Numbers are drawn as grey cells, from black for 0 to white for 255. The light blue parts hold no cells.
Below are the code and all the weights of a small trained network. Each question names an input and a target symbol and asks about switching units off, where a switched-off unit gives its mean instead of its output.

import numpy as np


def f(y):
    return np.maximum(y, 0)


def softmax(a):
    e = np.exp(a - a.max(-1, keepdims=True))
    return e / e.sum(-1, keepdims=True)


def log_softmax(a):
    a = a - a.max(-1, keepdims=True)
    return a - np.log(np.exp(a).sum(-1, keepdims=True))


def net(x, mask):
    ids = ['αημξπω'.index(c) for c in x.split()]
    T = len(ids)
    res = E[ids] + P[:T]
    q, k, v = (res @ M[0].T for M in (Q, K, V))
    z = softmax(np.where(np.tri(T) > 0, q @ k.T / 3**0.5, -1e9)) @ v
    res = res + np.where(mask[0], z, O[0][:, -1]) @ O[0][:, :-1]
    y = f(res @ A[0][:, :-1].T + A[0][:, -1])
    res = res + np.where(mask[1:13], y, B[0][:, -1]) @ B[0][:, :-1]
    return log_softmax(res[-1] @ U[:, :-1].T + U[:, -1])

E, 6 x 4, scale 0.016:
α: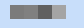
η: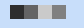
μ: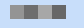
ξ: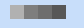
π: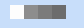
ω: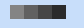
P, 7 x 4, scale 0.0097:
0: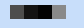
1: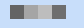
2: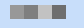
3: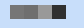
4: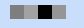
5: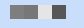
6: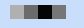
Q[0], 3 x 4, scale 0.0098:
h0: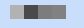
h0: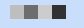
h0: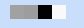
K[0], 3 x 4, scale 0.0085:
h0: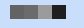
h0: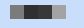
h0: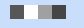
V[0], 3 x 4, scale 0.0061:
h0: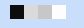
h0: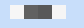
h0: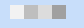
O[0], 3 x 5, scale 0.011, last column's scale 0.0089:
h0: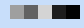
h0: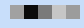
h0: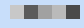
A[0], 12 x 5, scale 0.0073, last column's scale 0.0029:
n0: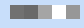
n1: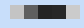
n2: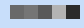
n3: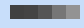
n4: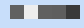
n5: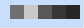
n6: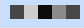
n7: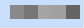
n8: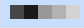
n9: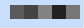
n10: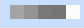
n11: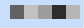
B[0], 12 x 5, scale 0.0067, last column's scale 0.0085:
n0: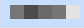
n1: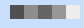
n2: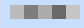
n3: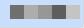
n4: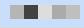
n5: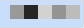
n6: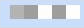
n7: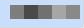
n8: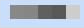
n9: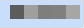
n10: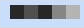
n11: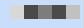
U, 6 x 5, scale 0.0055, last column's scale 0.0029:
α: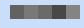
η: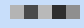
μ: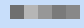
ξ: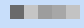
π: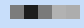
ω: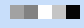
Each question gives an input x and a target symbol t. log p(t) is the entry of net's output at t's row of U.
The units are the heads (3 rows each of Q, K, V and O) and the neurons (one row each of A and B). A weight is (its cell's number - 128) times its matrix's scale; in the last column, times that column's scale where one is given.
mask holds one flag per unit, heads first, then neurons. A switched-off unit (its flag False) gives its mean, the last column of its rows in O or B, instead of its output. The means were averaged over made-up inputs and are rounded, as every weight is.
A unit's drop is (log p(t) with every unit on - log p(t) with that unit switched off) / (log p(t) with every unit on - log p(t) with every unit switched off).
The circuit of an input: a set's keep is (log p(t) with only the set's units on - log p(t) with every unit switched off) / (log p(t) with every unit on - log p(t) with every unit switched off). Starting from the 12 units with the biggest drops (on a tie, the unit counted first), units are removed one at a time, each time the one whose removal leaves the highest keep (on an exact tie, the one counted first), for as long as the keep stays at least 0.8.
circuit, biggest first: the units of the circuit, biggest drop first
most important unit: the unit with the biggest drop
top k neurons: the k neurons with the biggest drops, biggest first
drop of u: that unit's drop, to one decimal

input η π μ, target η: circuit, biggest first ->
(h0, n11)
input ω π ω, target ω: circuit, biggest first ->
(h0, n6, n4, n5)
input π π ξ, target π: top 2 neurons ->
(n0, n6)
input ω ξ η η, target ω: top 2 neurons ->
(n6, n4)
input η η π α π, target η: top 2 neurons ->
(n11, n5)
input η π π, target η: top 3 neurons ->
(n11, n5, n4)
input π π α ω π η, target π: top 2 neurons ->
(n0, n6)
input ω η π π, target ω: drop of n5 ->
0.2
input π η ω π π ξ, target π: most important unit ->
h0
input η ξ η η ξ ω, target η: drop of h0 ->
1.5
